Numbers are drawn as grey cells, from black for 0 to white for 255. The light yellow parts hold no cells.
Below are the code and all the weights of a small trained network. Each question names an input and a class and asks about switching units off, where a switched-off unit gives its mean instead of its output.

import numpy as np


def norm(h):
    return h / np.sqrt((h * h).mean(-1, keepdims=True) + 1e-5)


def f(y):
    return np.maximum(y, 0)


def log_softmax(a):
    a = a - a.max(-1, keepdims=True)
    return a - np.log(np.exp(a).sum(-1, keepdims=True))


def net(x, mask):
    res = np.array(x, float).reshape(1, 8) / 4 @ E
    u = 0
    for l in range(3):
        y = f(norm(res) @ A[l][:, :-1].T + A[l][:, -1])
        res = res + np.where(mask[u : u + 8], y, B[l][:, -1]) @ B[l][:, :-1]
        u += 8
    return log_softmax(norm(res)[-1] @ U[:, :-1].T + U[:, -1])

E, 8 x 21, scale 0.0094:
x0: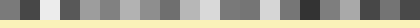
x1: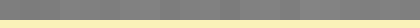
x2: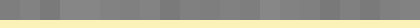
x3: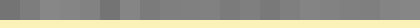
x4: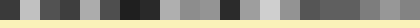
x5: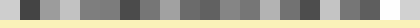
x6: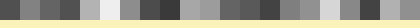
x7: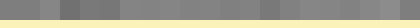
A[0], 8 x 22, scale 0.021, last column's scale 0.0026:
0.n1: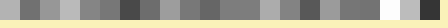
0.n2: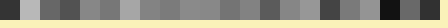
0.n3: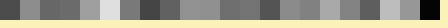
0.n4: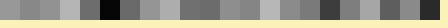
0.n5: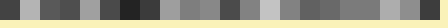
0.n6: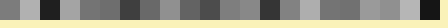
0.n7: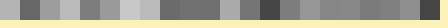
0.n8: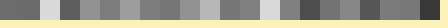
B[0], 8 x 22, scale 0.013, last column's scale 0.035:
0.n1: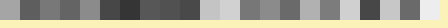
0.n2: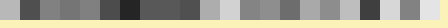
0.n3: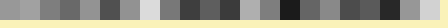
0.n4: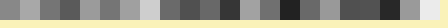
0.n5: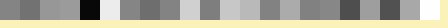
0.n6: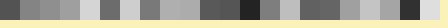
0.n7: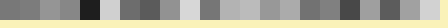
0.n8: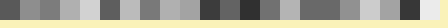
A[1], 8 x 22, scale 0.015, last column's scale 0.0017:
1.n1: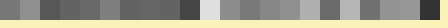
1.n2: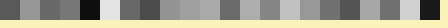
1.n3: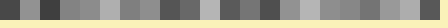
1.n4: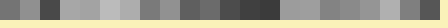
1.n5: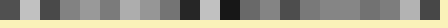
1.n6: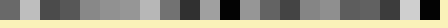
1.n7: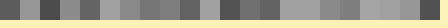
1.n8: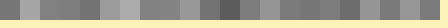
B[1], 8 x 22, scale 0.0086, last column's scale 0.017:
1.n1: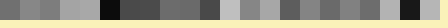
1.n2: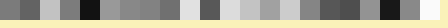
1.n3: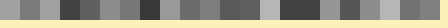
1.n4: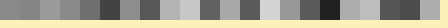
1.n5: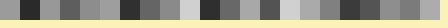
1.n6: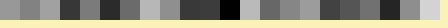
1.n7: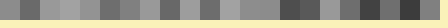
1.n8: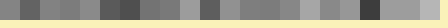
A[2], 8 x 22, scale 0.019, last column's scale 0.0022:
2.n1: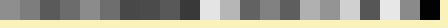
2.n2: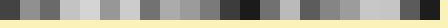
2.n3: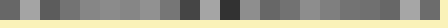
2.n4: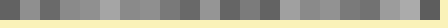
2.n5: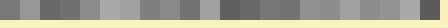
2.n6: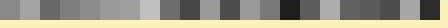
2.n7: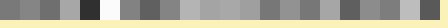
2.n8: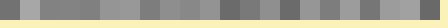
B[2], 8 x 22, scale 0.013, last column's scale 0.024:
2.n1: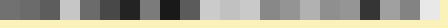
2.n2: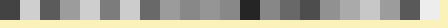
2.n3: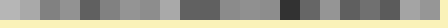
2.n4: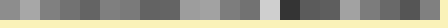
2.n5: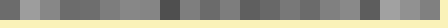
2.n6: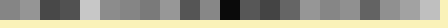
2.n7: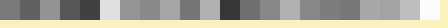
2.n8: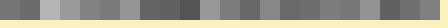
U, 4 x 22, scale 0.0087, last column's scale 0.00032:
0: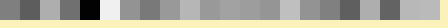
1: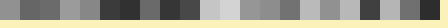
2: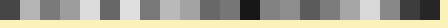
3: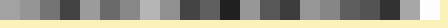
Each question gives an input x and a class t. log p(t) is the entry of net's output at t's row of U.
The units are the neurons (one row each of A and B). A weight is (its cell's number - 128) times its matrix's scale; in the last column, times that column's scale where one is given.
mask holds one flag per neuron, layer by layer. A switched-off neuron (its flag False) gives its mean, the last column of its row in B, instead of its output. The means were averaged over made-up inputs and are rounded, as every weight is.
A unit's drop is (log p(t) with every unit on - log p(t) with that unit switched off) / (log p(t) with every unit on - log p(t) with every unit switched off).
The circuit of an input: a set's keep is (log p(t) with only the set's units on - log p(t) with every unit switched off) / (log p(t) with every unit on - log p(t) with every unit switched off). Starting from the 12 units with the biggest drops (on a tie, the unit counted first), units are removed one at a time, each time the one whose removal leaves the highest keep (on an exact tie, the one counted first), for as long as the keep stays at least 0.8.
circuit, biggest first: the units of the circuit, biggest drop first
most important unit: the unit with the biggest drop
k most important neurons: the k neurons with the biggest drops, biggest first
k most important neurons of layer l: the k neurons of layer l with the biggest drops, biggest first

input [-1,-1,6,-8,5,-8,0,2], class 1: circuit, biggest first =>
0.n2
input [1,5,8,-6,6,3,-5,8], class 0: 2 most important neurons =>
0.n5, 0.n3
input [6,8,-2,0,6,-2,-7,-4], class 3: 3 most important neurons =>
0.n4, 0.n6, 0.n7
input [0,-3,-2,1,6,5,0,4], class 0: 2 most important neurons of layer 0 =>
0.n5, 0.n2
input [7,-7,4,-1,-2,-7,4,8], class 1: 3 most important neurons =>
0.n2, 0.n6, 2.n1
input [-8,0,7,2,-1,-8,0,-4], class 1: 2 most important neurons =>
0.n2, 0.n8
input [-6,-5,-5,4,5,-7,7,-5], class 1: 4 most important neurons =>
0.n2, 0.n8, 0.n4, 0.n7
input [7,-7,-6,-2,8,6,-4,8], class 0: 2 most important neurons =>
0.n5, 0.n6
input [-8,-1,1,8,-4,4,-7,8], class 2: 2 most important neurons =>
0.n6, 0.n3
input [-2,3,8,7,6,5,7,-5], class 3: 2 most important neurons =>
0.n3, 0.n7
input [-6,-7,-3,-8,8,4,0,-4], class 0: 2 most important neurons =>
0.n5, 0.n8
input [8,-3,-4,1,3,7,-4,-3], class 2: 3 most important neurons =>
0.n8, 0.n2, 2.n2
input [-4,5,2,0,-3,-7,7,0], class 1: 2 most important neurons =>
0.n2, 0.n4
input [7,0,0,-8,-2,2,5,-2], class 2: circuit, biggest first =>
0.n8
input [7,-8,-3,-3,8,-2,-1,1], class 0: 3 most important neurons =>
0.n5, 0.n6, 1.n2
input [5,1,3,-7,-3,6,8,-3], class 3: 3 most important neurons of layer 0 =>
0.n3, 0.n2, 0.n6
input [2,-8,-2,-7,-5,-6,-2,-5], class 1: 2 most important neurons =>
0.n2, 0.n5
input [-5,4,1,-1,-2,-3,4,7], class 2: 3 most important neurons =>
0.n6, 0.n4, 0.n1
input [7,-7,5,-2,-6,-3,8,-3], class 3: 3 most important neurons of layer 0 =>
0.n3, 0.n6, 0.n5
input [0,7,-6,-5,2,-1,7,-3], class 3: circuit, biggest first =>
0.n3
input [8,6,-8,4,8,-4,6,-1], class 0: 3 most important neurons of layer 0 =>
0.n5, 0.n6, 0.n4
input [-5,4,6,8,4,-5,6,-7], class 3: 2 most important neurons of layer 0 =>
0.n3, 0.n8
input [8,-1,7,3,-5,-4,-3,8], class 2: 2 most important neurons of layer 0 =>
0.n8, 0.n5
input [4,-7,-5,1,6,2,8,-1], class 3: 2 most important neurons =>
0.n3, 0.n7
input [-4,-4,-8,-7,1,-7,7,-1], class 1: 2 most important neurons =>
0.n2, 0.n4
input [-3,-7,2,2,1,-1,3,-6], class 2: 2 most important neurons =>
0.n6, 0.n4
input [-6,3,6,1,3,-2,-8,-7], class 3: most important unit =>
0.n4
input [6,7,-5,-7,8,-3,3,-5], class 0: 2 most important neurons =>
0.n5, 0.n6
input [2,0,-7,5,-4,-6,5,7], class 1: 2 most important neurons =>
0.n2, 0.n5
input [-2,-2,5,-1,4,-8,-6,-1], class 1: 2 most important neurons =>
0.n2, 0.n3
